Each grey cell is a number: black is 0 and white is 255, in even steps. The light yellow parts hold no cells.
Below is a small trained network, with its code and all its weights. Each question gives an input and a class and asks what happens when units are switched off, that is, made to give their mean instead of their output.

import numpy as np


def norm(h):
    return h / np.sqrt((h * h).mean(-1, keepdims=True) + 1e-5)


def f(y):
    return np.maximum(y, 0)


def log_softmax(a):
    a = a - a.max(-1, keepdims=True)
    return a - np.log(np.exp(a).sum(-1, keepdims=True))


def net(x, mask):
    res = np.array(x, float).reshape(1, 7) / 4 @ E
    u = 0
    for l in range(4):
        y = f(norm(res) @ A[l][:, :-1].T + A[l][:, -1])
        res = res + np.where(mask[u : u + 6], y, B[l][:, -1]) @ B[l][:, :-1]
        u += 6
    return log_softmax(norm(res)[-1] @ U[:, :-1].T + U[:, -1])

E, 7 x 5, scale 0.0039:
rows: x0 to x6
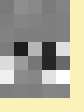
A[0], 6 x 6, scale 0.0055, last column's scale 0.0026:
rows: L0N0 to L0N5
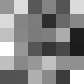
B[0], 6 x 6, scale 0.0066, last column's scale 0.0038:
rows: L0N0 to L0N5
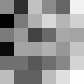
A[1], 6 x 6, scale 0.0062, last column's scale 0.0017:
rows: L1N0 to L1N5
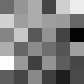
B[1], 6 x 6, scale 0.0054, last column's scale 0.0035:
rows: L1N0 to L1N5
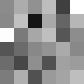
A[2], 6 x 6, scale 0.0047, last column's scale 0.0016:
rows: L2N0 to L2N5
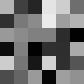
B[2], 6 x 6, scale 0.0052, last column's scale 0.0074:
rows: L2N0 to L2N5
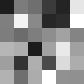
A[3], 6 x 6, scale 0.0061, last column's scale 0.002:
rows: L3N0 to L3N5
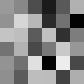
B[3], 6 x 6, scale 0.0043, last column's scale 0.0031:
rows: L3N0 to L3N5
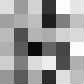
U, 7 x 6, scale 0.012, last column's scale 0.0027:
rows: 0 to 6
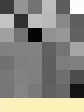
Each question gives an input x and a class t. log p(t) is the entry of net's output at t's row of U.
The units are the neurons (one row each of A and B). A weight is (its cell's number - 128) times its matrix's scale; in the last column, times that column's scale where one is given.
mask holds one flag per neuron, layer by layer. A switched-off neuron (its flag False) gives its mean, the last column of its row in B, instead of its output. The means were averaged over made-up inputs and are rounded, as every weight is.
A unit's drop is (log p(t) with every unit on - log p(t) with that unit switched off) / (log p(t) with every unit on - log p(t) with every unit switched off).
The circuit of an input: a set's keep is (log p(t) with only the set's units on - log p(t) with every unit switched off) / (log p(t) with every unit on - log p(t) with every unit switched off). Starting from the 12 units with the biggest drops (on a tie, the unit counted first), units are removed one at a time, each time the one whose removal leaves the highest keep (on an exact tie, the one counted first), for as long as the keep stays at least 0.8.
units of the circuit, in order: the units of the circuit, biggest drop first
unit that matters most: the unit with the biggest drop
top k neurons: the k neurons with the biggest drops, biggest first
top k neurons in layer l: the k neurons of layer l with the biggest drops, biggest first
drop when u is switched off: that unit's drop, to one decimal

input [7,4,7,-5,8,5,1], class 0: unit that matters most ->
L0N3
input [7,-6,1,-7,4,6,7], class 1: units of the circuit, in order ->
[L3N2, L0N0]
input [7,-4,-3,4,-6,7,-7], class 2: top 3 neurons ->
[L0N0, L0N1, L0N3]
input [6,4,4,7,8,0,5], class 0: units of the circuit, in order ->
[L0N1, L0N3, L1N0, L3N0]
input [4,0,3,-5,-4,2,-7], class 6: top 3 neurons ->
[L1N0, L2N0, L0N1]
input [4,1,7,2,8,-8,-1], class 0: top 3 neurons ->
[L0N1, L0N3, L2N5]
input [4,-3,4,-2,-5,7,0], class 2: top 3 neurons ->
[L0N1, L0N3, L1N1]
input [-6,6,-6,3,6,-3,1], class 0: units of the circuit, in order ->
[L0N1, L0N3]
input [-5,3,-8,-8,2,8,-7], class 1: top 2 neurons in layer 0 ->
[L0N5, L0N0]
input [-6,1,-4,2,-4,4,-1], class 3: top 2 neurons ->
[L0N5, L0N1]
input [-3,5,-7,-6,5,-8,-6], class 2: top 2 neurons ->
[L2N3, L1N5]
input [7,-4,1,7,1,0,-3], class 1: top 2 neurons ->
[L2N0, L3N4]
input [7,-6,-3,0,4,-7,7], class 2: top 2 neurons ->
[L2N3, L2N0]
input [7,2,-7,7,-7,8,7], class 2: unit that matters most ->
L0N0
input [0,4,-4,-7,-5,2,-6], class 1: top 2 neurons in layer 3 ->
[L3N2, L3N5]
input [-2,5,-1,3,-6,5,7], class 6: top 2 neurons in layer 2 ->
[L2N0, L2N1]
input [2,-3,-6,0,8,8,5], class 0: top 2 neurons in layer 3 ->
[L3N0, L3N5]
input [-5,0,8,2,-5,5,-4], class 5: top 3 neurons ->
[L2N0, L0N5, L0N1]
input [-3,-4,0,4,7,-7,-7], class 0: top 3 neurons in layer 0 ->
[L0N1, L0N3, L0N4]
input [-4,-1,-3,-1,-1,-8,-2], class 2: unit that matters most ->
L2N3
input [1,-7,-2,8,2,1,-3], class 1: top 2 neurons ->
[L3N4, L2N1]
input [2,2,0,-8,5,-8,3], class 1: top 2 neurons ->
[L1N2, L3N2]
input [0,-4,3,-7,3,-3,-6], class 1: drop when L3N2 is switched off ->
0.1
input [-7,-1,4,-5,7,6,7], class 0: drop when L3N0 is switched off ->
0.2
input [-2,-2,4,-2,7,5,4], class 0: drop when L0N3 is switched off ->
1.0
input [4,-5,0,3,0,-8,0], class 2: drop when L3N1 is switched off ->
0.0
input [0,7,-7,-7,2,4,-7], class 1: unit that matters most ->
L1N2
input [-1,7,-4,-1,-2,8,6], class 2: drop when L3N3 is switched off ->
0.1
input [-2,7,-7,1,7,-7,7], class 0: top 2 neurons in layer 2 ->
[L2N5, L2N4]
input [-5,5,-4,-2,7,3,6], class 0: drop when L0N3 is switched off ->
0.5
